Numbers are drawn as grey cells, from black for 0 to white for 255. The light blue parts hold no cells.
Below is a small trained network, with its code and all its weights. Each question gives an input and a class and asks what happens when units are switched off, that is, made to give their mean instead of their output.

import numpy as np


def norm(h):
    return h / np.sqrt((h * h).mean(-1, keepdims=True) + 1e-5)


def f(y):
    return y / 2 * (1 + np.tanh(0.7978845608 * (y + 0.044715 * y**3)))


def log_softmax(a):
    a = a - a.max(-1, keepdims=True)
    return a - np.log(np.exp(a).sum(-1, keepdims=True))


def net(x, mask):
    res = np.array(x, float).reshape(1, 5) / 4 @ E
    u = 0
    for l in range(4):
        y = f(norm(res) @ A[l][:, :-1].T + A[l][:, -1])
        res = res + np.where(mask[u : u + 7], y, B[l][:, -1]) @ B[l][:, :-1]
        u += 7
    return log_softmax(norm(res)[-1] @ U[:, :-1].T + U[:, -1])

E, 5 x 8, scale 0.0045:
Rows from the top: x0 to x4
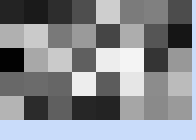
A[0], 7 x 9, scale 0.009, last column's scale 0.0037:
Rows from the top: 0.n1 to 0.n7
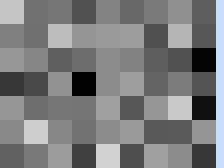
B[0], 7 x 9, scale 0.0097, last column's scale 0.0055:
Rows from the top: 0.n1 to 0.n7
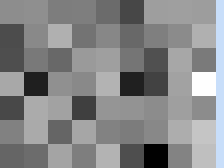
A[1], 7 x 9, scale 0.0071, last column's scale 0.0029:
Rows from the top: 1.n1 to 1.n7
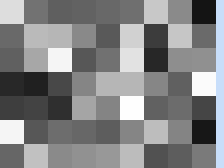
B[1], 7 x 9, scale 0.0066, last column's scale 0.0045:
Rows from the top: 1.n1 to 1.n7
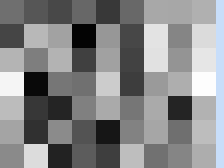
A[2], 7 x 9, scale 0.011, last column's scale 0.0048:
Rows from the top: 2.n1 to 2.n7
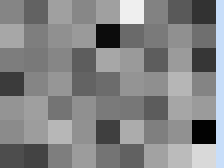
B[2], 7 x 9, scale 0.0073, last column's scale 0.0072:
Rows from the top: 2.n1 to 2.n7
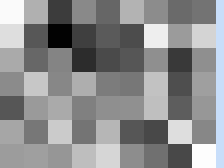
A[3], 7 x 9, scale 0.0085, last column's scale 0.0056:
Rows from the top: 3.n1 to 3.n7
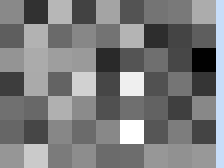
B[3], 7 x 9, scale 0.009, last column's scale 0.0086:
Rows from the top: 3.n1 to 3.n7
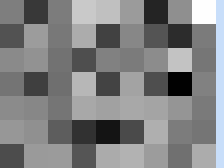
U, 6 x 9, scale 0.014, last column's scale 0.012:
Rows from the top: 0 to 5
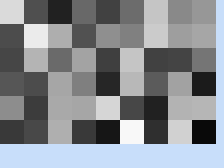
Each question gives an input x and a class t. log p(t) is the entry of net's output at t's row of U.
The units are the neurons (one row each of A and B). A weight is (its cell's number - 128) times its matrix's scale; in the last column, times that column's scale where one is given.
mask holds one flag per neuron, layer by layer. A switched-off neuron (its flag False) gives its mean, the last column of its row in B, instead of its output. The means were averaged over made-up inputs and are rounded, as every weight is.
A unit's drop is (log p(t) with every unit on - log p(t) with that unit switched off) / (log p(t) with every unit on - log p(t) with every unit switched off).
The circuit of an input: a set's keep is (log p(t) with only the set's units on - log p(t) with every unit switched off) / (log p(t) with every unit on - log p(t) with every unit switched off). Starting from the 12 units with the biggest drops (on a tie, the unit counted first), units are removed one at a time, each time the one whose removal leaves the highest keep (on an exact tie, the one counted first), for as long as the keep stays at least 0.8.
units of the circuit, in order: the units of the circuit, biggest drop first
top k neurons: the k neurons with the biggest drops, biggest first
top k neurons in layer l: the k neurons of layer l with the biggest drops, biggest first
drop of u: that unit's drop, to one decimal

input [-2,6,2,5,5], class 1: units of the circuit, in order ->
(0.n4 1.n2)
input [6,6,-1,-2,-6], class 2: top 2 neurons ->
(0.n4 1.n7)
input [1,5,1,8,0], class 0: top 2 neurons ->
(1.n5 0.n4)
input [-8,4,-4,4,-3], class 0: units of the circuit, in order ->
(2.n2)
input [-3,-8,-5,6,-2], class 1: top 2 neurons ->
(0.n5 0.n4)
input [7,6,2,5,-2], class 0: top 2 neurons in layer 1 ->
(1.n5 1.n7)
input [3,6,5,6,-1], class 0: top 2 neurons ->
(1.n5 1.n7)
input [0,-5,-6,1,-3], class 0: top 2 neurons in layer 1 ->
(1.n2 1.n1)
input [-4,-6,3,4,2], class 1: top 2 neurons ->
(0.n4 2.n4)
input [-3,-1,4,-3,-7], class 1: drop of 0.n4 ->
0.2
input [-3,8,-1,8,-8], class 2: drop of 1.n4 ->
0.1
